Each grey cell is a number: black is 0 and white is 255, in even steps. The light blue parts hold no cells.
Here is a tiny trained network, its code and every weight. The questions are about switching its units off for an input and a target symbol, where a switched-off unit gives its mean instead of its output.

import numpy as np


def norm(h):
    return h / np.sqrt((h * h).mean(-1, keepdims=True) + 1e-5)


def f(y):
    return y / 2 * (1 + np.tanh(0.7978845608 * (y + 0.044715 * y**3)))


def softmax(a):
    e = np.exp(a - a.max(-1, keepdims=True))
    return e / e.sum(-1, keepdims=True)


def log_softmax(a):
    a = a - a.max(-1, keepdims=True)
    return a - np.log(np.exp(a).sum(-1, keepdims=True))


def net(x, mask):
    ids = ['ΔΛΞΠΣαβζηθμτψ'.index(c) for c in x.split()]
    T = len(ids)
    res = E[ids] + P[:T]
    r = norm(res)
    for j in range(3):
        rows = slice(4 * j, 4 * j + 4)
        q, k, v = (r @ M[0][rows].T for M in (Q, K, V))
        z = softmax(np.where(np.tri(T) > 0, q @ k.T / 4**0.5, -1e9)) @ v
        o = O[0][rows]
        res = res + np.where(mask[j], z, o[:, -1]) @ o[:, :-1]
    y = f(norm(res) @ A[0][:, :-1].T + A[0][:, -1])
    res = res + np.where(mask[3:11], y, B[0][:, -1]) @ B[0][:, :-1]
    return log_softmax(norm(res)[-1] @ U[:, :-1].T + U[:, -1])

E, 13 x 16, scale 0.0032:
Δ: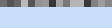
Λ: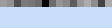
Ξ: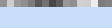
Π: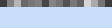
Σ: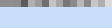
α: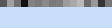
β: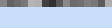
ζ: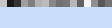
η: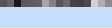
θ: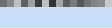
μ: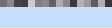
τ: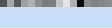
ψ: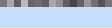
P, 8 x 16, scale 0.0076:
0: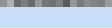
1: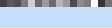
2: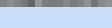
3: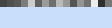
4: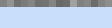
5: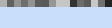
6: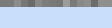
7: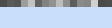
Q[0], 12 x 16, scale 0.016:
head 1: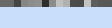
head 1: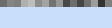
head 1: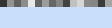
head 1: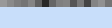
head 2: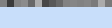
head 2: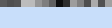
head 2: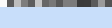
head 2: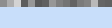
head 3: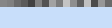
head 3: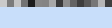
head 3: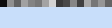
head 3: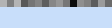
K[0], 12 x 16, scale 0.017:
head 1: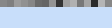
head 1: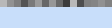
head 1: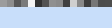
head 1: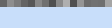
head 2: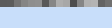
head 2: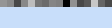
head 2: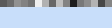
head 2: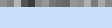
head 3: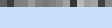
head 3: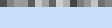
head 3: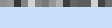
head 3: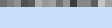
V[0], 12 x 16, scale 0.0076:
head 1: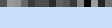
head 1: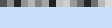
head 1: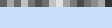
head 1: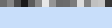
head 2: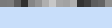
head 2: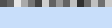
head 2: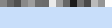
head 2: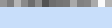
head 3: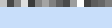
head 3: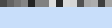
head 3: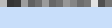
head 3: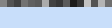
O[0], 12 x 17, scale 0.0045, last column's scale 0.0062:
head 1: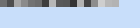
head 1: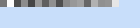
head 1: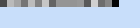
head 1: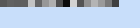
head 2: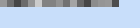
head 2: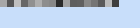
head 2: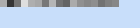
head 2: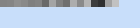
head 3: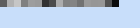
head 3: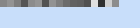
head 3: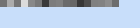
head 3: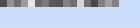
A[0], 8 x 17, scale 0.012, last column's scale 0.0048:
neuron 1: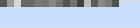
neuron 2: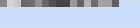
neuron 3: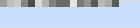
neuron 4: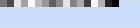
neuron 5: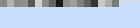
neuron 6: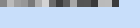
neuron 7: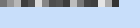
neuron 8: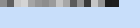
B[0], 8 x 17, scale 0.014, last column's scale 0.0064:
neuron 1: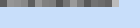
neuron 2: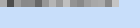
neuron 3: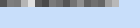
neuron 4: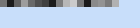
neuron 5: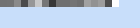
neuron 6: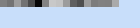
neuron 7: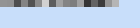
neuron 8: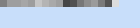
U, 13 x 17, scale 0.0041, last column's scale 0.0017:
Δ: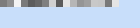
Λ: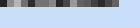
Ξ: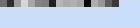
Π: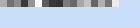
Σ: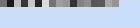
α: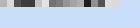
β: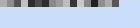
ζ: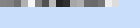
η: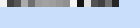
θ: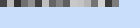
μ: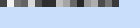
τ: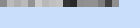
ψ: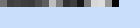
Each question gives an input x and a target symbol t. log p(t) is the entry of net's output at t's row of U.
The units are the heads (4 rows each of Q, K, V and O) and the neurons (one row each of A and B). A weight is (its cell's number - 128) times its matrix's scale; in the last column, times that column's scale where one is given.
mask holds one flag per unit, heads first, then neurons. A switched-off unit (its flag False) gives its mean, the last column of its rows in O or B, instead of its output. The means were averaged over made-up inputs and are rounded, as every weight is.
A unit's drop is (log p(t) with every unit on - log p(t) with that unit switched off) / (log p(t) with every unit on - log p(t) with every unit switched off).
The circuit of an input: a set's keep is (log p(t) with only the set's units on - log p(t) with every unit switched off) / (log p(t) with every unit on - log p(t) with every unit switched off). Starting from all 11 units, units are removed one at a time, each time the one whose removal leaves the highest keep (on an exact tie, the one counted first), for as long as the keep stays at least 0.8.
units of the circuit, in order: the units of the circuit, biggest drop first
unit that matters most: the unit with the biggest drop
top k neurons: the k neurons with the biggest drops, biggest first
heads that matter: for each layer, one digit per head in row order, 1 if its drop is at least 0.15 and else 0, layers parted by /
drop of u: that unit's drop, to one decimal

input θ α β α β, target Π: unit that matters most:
head 1
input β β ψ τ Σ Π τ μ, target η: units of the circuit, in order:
[head 1; head 2]
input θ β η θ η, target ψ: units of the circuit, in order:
[neuron 6; head 3; neuron 5; head 1]
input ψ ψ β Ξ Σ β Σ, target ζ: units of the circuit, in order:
[head 2; neuron 3]
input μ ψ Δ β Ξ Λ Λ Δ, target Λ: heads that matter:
010
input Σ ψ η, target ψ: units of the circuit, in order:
[head 1; neuron 6]
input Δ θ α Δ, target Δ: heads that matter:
111
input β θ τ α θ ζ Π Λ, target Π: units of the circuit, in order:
[head 2; head 1; neuron 5]
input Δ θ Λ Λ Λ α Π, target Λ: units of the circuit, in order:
[neuron 1; head 2]
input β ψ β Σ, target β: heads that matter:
100
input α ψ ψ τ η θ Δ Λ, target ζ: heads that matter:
000
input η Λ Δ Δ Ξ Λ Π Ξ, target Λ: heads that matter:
110
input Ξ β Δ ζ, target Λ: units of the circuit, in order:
[head 2; neuron 1; head 3]
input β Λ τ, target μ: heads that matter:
100
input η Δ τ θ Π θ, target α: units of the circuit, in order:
[head 3; head 1]
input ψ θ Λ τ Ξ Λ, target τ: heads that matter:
000
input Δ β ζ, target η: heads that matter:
100
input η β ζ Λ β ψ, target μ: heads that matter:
101
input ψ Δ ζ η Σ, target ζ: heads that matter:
010
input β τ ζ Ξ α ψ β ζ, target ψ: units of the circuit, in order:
[head 1; head 2]
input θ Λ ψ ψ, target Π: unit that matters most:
head 2
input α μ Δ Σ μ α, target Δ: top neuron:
[neuron 2]
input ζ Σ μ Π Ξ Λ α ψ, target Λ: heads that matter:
010
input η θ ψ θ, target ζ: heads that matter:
000
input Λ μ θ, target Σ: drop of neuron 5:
0.2
